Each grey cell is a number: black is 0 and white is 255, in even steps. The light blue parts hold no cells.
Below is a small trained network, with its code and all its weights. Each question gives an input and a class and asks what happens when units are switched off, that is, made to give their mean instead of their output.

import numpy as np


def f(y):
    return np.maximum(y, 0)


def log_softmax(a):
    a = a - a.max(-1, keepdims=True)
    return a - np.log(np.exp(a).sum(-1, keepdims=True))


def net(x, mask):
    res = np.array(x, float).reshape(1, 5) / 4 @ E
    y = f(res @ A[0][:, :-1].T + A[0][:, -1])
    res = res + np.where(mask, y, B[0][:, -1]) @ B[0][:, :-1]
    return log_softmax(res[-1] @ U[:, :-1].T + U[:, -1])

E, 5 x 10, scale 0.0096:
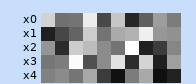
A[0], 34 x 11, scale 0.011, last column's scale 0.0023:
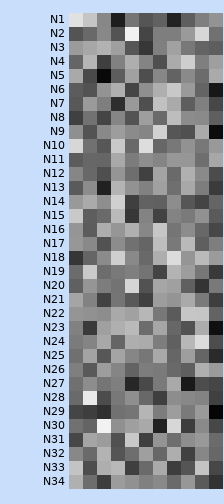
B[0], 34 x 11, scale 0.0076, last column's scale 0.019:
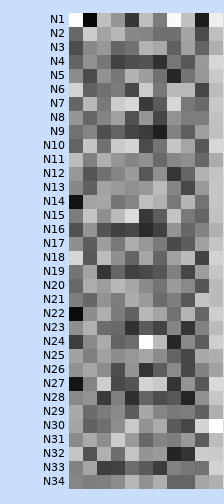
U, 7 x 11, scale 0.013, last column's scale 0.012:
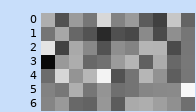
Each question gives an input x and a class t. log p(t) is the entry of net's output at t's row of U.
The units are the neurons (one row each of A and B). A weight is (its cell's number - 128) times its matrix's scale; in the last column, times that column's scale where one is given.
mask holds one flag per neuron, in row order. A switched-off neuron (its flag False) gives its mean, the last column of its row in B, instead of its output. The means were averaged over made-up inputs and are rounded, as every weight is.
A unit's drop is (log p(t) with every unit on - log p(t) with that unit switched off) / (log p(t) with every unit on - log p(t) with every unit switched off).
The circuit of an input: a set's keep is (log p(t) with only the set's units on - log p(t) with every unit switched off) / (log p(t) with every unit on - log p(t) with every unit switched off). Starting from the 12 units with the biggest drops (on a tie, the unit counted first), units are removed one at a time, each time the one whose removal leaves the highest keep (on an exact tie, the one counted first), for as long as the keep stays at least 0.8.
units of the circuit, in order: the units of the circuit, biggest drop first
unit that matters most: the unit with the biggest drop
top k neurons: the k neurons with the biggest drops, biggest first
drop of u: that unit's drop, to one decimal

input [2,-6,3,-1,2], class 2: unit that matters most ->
N1
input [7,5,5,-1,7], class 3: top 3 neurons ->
N27; N14; N7
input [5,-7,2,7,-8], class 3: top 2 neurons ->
N22; N24
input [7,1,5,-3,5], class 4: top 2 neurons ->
N15; N10
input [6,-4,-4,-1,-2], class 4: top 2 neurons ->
N10; N15
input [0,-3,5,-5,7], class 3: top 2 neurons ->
N27; N14
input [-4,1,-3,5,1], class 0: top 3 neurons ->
N32; N30; N10
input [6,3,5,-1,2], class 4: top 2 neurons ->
N10; N15
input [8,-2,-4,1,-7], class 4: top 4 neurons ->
N10; N15; N27; N14
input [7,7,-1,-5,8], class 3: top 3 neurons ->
N14; N27; N1
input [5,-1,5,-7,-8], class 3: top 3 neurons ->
N22; N30; N24
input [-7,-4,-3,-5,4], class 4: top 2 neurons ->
N7; N20
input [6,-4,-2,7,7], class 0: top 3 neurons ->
N30; N32; N22
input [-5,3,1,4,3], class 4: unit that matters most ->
N7
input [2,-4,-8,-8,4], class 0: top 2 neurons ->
N5; N21
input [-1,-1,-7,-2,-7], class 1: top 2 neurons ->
N4; N28
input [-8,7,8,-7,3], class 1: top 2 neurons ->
N9; N23
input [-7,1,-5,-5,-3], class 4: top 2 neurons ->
N7; N2
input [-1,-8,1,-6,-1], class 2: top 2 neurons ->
N1; N30
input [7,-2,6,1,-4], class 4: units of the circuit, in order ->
N10
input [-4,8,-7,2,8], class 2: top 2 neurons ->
N18; N6
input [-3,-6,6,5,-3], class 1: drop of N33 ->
0.2
